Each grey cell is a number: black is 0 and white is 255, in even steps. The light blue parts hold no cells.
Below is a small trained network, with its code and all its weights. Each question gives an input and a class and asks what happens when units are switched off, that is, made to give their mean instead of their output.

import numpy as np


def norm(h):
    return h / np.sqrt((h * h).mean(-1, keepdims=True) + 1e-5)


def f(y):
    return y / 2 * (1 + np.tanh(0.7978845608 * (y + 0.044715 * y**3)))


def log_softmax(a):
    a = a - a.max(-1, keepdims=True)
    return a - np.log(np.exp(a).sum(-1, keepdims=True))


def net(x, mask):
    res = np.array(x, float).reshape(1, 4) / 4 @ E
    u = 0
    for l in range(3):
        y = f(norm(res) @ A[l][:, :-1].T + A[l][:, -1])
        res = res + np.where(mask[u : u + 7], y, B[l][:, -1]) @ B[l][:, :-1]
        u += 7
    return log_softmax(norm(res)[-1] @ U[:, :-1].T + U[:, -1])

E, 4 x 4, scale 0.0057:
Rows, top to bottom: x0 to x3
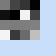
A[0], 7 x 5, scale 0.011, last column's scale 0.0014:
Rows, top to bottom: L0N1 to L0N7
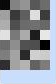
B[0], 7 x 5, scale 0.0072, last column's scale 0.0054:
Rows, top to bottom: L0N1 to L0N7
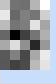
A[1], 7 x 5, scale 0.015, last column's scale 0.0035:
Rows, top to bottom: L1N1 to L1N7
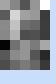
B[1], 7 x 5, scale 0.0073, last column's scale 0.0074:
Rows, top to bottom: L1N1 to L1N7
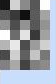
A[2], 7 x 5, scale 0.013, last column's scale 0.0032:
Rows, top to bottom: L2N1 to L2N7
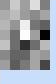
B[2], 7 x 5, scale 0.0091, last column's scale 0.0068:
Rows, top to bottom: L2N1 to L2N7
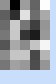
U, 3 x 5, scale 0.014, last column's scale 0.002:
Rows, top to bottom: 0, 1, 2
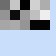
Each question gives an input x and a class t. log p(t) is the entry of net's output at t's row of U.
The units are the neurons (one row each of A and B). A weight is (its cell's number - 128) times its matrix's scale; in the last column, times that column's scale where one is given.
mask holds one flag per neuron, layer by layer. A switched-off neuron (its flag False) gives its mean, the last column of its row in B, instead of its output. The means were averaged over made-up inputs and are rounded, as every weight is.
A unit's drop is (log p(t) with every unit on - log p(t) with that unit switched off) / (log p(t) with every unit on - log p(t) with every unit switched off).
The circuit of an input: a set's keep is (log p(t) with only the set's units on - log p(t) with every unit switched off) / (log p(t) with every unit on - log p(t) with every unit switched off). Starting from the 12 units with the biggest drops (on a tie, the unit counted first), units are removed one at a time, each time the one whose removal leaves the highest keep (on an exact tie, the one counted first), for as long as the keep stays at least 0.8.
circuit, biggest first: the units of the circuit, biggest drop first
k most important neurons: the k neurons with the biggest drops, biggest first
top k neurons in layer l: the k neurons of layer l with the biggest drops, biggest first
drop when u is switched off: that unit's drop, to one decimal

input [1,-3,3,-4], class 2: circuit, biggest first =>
L1N4
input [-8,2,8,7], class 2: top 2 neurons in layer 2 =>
L2N4; L2N3
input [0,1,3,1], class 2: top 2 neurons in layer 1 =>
L1N5; L1N2
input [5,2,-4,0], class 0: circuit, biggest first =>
L2N1; L2N5
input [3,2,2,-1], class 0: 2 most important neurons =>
L2N1; L2N2
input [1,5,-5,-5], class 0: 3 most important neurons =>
L0N7; L1N7; L1N4
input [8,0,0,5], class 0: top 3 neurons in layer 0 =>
L0N3; L0N5; L0N7
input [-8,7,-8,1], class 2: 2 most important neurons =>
L2N4; L0N6
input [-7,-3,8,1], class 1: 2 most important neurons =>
L2N1; L0N2
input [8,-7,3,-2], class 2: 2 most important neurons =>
L1N4; L0N5
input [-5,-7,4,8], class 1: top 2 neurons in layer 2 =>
L2N1; L2N2
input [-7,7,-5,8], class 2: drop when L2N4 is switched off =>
0.1
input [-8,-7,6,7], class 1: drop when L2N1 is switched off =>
0.3
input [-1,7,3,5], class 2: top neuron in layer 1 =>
L1N2
